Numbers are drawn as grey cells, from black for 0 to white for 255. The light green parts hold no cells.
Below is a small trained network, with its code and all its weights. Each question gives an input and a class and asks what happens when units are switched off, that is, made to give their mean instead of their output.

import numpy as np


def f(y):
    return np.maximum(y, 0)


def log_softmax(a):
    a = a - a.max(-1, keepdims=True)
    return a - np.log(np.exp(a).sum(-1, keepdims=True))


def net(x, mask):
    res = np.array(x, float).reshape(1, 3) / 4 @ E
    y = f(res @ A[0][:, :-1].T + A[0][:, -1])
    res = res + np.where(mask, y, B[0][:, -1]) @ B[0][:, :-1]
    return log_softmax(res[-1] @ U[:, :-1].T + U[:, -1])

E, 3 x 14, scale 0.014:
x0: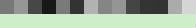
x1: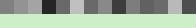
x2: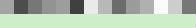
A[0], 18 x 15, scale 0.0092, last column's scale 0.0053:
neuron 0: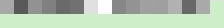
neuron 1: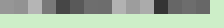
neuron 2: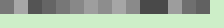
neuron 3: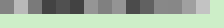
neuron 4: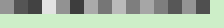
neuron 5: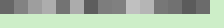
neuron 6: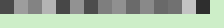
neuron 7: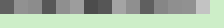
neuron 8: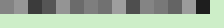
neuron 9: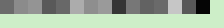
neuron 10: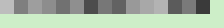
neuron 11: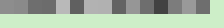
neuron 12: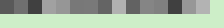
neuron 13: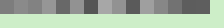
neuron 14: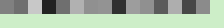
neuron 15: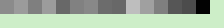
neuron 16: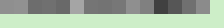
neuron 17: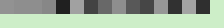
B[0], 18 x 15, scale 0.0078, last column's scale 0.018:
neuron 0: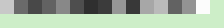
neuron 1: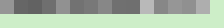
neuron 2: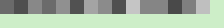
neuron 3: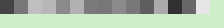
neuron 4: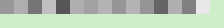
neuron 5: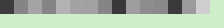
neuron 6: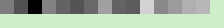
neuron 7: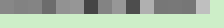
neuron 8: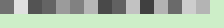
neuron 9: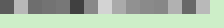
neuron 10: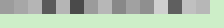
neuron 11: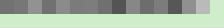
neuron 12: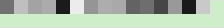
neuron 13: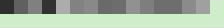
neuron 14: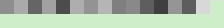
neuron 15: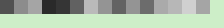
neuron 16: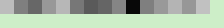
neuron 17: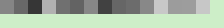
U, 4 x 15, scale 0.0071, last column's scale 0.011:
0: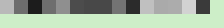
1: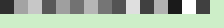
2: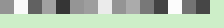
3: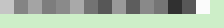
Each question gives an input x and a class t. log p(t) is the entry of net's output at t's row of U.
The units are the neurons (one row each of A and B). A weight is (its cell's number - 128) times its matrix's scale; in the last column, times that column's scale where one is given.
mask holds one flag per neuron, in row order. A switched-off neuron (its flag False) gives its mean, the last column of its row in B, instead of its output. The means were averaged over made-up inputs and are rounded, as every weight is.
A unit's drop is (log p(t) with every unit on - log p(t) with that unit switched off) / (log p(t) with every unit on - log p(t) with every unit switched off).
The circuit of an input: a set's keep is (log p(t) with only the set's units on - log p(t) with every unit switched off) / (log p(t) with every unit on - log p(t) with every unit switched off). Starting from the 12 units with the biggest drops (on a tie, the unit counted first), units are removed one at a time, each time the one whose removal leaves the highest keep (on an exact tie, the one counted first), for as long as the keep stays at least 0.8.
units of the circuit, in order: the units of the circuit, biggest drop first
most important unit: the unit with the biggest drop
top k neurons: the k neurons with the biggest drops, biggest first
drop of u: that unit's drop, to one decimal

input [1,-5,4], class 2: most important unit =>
neuron 4
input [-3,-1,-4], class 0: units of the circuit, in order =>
(neuron 3; neuron 6)
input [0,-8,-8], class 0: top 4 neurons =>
(neuron 6; neuron 17; neuron 14; neuron 16)
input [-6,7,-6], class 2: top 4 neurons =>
(neuron 14; neuron 0; neuron 9; neuron 3)
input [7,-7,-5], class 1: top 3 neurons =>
(neuron 8; neuron 3; neuron 2)
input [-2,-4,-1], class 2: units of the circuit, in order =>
(neuron 0; neuron 3)
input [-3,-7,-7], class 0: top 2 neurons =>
(neuron 6; neuron 17)
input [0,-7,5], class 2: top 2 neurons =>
(neuron 4; neuron 12)
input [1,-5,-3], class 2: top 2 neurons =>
(neuron 0; neuron 12)
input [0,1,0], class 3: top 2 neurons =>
(neuron 4; neuron 9)
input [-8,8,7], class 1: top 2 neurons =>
(neuron 5; neuron 10)
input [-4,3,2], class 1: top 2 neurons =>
(neuron 12; neuron 4)
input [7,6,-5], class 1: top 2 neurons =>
(neuron 2; neuron 3)
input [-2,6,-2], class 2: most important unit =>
neuron 14
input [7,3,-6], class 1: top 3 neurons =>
(neuron 3; neuron 2; neuron 0)
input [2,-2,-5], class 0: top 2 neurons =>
(neuron 6; neuron 17)
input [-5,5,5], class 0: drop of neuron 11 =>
0.2
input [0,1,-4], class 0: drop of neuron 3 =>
0.1
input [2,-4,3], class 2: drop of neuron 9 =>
-0.1
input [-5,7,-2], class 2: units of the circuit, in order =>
(neuron 14)
